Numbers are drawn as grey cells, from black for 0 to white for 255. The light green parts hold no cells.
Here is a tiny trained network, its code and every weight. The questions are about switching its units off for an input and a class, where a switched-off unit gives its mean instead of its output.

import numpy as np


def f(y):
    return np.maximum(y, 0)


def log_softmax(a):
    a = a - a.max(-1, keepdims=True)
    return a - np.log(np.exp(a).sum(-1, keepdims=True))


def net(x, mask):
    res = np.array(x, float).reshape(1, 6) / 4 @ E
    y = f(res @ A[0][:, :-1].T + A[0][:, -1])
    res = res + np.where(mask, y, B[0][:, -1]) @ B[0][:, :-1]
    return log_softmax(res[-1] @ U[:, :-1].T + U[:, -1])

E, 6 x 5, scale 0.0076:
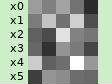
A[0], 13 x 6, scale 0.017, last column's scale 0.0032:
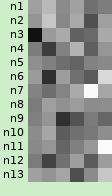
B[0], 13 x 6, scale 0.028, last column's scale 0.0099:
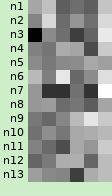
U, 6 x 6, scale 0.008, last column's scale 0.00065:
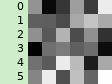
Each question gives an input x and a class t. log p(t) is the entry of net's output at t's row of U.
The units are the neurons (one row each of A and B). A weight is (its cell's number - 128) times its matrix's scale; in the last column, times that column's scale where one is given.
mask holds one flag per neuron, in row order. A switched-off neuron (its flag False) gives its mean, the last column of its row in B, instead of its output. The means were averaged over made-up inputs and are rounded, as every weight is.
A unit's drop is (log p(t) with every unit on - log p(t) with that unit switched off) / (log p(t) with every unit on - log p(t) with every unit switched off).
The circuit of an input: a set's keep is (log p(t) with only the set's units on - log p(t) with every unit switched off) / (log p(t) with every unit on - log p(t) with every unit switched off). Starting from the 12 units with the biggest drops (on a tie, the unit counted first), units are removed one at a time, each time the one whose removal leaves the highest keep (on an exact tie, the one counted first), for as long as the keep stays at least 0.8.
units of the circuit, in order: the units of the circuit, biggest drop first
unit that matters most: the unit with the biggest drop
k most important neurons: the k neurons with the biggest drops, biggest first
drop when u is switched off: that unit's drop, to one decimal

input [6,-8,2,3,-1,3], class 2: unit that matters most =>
n6
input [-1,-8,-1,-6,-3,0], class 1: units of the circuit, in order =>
[n9, n4]
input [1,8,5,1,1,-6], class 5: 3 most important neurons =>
[n2, n1, n7]
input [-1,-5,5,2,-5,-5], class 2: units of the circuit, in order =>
[n6, n13]
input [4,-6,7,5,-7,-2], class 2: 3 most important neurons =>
[n6, n13, n2]
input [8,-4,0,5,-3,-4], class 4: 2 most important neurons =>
[n12, n4]
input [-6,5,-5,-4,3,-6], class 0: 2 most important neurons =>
[n7, n11]
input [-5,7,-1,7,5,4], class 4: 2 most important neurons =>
[n4, n12]
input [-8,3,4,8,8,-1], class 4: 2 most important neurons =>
[n4, n12]
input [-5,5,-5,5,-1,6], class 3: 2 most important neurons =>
[n3, n1]
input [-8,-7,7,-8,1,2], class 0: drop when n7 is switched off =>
0.2
